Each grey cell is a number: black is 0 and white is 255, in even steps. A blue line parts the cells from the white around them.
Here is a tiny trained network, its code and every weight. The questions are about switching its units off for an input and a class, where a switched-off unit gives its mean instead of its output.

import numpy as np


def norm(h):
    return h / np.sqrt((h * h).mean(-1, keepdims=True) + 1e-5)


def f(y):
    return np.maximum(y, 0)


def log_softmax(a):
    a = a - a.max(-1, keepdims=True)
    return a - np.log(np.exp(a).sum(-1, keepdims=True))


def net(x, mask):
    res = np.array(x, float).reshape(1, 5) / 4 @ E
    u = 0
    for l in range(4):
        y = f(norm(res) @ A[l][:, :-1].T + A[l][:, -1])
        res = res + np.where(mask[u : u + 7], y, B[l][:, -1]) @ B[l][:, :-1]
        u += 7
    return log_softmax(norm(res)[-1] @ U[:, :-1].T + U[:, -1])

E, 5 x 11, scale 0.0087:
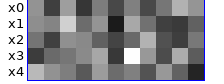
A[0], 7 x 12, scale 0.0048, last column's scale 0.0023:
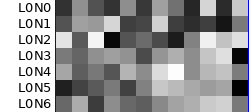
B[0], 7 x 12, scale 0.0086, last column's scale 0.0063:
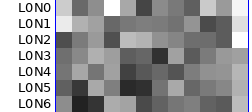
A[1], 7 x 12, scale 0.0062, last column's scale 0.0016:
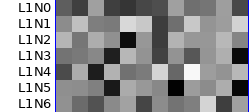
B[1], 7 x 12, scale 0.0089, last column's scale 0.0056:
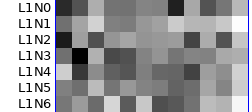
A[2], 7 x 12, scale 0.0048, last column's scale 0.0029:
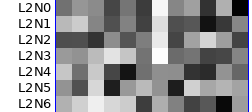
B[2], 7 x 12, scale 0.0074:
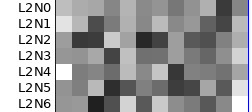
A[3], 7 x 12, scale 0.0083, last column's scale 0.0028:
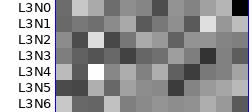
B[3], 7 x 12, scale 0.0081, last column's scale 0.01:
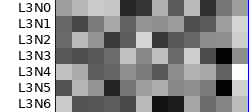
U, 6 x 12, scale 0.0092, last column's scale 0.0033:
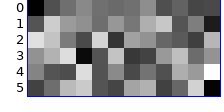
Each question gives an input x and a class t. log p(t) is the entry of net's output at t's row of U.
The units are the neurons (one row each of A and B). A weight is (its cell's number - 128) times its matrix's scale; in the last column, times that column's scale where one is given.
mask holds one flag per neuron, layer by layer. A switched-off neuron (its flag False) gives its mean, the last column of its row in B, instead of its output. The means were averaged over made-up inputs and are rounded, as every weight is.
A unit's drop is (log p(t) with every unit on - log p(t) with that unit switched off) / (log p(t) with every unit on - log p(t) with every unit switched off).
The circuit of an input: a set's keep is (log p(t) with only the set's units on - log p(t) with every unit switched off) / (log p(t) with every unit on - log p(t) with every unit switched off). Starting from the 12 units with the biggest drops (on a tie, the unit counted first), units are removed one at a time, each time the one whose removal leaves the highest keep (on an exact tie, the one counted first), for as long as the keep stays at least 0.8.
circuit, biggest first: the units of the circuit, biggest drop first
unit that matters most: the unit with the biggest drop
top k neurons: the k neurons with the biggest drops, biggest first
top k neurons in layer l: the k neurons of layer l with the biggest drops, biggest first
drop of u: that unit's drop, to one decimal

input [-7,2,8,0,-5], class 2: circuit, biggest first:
[L1N6; L2N4]
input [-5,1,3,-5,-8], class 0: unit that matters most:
L0N0
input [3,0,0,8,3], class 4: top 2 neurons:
[L1N6; L0N0]
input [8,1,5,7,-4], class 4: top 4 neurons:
[L0N0; L1N6; L3N4; L1N1]
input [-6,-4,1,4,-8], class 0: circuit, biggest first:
[L0N0; L1N6; L1N1]
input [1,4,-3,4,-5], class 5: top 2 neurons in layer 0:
[L0N3; L0N5]
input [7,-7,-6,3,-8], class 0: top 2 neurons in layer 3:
[L3N5; L3N4]
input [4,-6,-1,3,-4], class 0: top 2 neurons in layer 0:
[L0N5; L0N3]
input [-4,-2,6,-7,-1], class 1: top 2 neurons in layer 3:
[L3N1; L3N0]
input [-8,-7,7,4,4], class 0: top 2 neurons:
[L0N0; L3N3]
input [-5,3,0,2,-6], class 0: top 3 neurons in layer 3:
[L3N4; L3N3; L3N0]
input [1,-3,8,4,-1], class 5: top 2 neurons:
[L0N0; L0N2]
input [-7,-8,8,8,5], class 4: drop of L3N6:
0.1
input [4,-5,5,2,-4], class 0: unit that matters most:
L1N0
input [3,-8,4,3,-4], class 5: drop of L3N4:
0.1
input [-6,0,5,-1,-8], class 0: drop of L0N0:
0.2
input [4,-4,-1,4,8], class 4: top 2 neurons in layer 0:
[L0N0; L0N1]
